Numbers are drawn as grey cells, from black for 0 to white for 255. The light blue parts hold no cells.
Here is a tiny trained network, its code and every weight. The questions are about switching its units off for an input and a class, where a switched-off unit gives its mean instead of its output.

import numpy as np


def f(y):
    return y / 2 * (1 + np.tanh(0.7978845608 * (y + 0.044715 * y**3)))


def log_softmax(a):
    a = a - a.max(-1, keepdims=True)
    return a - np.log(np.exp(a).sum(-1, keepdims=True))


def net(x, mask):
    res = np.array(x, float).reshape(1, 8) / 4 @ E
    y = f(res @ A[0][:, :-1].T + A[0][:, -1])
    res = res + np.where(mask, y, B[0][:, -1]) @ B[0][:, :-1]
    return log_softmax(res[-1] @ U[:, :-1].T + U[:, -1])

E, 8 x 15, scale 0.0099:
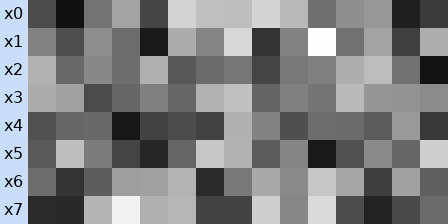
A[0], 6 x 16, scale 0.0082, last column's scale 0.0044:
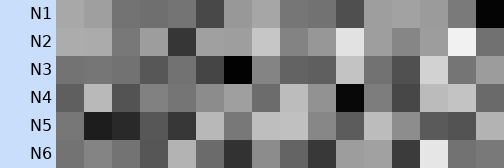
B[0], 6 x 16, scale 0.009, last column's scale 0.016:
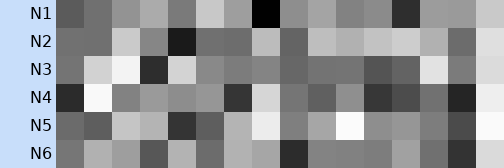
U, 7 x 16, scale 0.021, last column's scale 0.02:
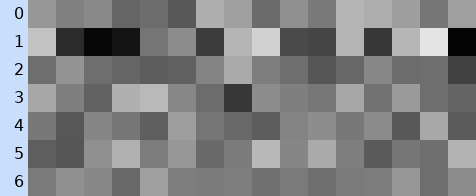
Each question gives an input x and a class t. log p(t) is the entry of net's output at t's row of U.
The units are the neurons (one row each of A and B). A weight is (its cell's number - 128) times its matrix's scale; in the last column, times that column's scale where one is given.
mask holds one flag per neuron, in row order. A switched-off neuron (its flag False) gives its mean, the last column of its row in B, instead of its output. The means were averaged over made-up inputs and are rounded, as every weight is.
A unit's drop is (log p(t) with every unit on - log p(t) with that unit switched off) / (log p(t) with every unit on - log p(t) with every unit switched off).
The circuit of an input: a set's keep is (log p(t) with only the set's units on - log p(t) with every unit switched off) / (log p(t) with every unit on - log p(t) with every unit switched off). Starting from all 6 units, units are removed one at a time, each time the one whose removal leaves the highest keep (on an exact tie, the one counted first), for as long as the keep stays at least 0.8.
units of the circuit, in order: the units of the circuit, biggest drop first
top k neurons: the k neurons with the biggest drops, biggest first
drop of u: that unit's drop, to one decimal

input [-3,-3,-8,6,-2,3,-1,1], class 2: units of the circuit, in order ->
[N4]
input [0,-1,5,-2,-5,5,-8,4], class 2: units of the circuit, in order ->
[N2, N3]
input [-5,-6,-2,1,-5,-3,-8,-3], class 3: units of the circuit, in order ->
[N1, N5]
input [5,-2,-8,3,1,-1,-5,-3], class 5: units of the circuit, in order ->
[N6, N3]
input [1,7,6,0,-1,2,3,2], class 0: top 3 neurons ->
[N4, N1, N2]
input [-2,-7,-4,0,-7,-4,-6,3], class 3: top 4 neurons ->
[N5, N2, N3, N6]
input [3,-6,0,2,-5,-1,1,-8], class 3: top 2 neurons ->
[N1, N5]
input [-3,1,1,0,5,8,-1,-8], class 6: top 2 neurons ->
[N1, N5]
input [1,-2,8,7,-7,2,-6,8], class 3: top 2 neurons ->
[N5, N2]
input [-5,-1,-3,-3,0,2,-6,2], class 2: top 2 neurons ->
[N3, N1]
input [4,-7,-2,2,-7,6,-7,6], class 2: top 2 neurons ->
[N1, N4]
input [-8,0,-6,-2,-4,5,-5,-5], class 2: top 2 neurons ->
[N4, N3]
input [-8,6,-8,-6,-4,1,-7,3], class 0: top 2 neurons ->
[N2, N1]
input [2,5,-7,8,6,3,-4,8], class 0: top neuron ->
[N2]
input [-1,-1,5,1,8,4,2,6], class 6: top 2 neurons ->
[N3, N2]
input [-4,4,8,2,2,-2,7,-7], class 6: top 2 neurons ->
[N3, N2]
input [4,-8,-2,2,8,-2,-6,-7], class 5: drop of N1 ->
0.7
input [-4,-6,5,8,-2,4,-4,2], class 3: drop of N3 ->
0.2
